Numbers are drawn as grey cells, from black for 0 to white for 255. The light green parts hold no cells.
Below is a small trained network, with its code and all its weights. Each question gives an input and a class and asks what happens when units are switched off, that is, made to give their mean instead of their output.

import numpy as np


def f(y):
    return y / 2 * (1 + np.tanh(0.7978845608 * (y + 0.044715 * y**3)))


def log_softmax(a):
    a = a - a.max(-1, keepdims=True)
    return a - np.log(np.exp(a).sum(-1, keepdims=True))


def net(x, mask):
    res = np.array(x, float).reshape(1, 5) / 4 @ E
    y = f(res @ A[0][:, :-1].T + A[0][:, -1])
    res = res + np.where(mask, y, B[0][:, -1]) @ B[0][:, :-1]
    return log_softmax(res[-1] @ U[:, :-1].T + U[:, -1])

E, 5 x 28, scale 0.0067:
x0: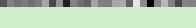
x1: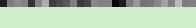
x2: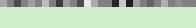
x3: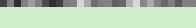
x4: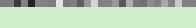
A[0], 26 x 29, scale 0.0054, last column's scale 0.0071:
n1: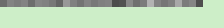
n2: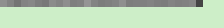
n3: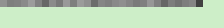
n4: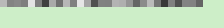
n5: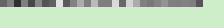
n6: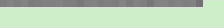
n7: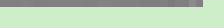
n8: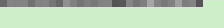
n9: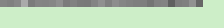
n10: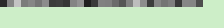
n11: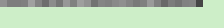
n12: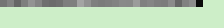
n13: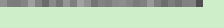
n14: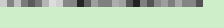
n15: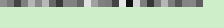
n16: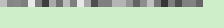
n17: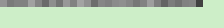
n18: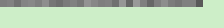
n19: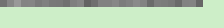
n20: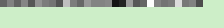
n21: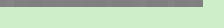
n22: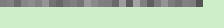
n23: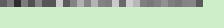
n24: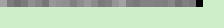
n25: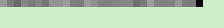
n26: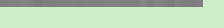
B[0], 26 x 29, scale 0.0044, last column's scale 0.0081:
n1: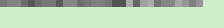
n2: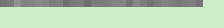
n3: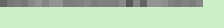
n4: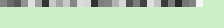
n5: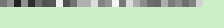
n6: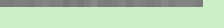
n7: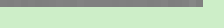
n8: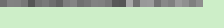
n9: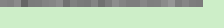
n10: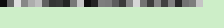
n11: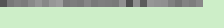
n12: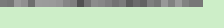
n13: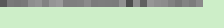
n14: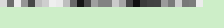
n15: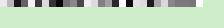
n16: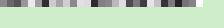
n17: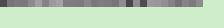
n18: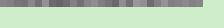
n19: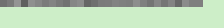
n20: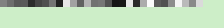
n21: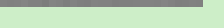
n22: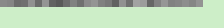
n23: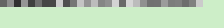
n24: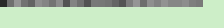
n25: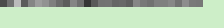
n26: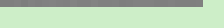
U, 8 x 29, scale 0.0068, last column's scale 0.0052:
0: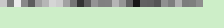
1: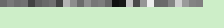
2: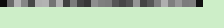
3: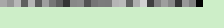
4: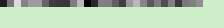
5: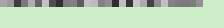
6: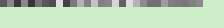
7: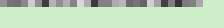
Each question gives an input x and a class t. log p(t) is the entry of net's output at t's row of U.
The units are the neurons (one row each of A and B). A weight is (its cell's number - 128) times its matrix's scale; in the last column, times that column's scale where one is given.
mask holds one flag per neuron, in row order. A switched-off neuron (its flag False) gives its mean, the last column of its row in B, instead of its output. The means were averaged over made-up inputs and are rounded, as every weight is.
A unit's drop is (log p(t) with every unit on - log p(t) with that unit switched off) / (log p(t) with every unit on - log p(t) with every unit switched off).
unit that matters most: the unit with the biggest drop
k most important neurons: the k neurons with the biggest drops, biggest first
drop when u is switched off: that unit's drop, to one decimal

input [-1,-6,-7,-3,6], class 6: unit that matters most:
n5
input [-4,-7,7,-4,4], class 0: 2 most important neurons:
n14, n10
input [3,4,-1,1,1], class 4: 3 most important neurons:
n10, n14, n15
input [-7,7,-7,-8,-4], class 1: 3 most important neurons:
n20, n1, n8
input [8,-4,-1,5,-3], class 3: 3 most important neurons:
n10, n15, n20
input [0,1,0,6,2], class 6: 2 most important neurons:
n15, n23
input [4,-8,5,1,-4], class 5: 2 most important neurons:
n15, n22
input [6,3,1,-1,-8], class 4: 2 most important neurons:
n10, n14
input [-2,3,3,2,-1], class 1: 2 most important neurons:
n20, n15
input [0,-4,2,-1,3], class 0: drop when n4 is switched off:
0.3
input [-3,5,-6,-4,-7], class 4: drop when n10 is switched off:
0.1
